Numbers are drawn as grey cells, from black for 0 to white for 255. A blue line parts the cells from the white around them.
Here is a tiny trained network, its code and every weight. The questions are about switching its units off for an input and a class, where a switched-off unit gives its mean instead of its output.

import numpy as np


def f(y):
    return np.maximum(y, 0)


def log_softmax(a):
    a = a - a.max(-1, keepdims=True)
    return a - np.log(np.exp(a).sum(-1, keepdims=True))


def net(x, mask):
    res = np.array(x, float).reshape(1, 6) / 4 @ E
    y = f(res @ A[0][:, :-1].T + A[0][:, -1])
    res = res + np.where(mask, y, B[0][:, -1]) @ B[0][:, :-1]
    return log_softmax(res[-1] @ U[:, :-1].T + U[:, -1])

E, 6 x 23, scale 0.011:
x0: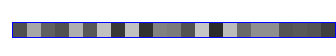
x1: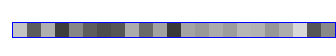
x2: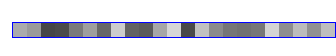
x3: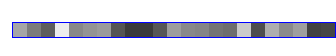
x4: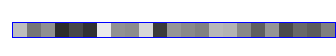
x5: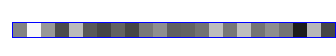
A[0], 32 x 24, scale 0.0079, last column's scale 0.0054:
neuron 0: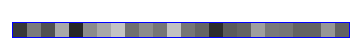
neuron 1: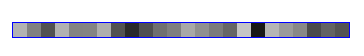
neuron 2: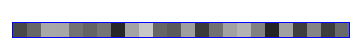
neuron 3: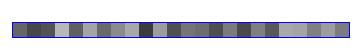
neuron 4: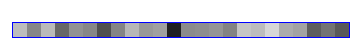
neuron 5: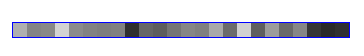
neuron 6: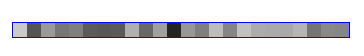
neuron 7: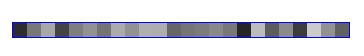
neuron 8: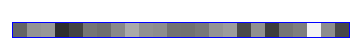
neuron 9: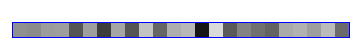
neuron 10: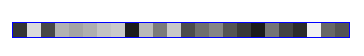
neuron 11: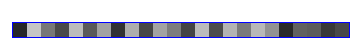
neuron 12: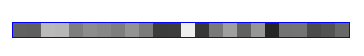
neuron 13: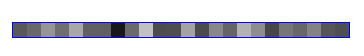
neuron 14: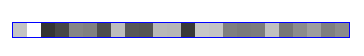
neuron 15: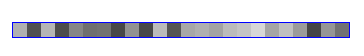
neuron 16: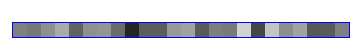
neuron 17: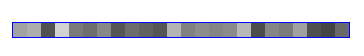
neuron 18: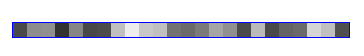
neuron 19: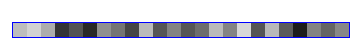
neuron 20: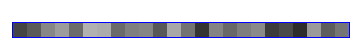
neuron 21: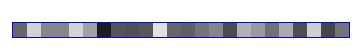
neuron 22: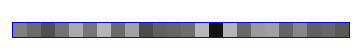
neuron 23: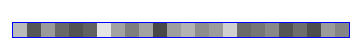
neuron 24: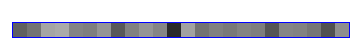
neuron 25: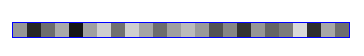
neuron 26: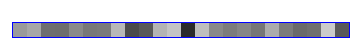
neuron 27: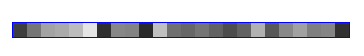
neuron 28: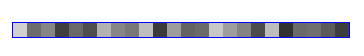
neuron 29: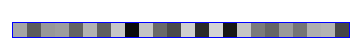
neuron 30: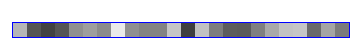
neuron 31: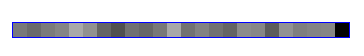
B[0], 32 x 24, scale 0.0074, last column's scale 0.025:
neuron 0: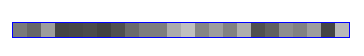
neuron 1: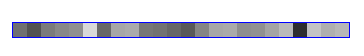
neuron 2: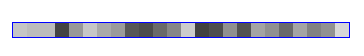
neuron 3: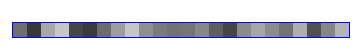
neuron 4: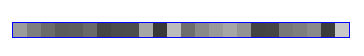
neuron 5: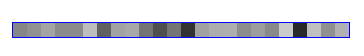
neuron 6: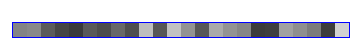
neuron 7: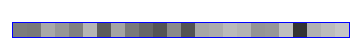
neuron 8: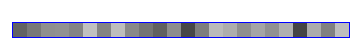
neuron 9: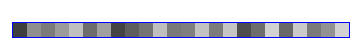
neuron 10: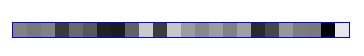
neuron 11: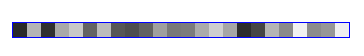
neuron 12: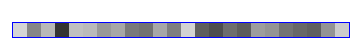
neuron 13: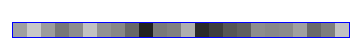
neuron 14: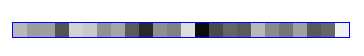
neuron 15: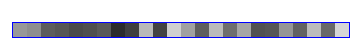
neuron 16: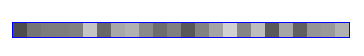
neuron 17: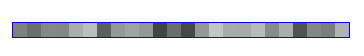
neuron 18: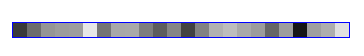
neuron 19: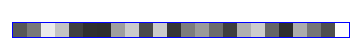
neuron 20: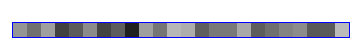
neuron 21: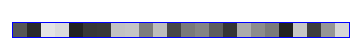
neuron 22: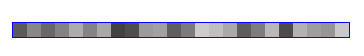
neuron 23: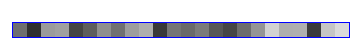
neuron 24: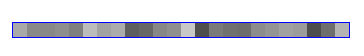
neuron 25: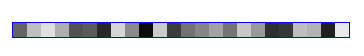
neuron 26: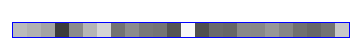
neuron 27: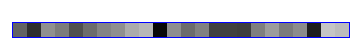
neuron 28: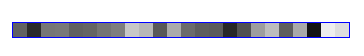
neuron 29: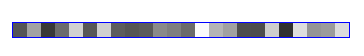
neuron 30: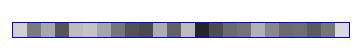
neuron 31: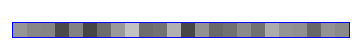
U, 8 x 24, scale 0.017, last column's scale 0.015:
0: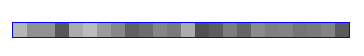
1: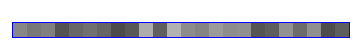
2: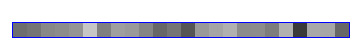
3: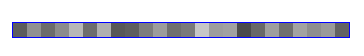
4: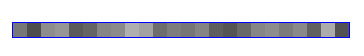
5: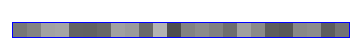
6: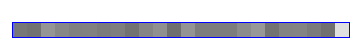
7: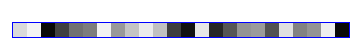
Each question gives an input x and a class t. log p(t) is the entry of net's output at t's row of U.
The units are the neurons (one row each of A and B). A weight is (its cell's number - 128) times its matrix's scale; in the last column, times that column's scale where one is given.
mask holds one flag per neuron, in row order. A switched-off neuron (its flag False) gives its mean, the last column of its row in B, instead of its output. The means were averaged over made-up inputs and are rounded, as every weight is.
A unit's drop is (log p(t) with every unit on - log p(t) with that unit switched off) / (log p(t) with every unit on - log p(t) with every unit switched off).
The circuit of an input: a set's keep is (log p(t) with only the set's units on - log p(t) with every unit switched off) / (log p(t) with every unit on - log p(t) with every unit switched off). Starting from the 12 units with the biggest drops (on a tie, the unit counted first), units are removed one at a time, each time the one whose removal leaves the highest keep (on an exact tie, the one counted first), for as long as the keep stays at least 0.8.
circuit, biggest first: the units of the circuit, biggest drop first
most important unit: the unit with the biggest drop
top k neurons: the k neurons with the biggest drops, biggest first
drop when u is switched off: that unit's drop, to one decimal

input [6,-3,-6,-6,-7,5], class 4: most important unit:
neuron 21
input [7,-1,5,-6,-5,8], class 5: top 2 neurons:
neuron 21; neuron 29
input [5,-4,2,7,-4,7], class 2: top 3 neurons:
neuron 1; neuron 5; neuron 17
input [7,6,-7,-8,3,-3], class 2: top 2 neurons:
neuron 18; neuron 14
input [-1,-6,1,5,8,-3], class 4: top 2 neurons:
neuron 28; neuron 23
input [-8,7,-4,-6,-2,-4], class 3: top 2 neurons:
neuron 29; neuron 9
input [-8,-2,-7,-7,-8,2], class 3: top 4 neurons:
neuron 29; neuron 9; neuron 14; neuron 28
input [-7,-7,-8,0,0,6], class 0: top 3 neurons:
neuron 2; neuron 13; neuron 12
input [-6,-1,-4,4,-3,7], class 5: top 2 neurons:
neuron 21; neuron 11
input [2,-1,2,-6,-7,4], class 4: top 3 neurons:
neuron 21; neuron 27; neuron 25
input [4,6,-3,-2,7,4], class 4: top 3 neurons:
neuron 28; neuron 19; neuron 10
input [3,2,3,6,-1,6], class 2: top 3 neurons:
neuron 1; neuron 5; neuron 25
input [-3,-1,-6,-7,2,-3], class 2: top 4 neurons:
neuron 18; neuron 7; neuron 14; neuron 8
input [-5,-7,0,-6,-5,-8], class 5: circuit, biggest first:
neuron 25
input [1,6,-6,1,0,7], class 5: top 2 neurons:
neuron 21; neuron 19
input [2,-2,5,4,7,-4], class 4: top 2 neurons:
neuron 23; neuron 28
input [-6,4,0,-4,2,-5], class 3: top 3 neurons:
neuron 29; neuron 9; neuron 19
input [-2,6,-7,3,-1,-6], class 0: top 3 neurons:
neuron 12; neuron 19; neuron 10
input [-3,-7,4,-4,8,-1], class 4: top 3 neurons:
neuron 28; neuron 23; neuron 15
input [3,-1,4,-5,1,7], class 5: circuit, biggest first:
neuron 19
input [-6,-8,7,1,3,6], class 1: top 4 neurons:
neuron 10; neuron 2; neuron 12; neuron 13
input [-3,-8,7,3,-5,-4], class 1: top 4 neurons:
neuron 10; neuron 0; neuron 2; neuron 12
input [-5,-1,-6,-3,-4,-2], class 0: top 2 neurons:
neuron 12; neuron 11
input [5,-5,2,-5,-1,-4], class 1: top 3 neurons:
neuron 0; neuron 10; neuron 29
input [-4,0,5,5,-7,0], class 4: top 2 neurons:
neuron 27; neuron 21
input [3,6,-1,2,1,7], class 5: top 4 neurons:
neuron 19; neuron 21; neuron 10; neuron 20
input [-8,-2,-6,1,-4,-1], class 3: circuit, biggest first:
neuron 29
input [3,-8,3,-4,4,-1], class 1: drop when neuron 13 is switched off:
0.0
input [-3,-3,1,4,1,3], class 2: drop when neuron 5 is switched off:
0.1
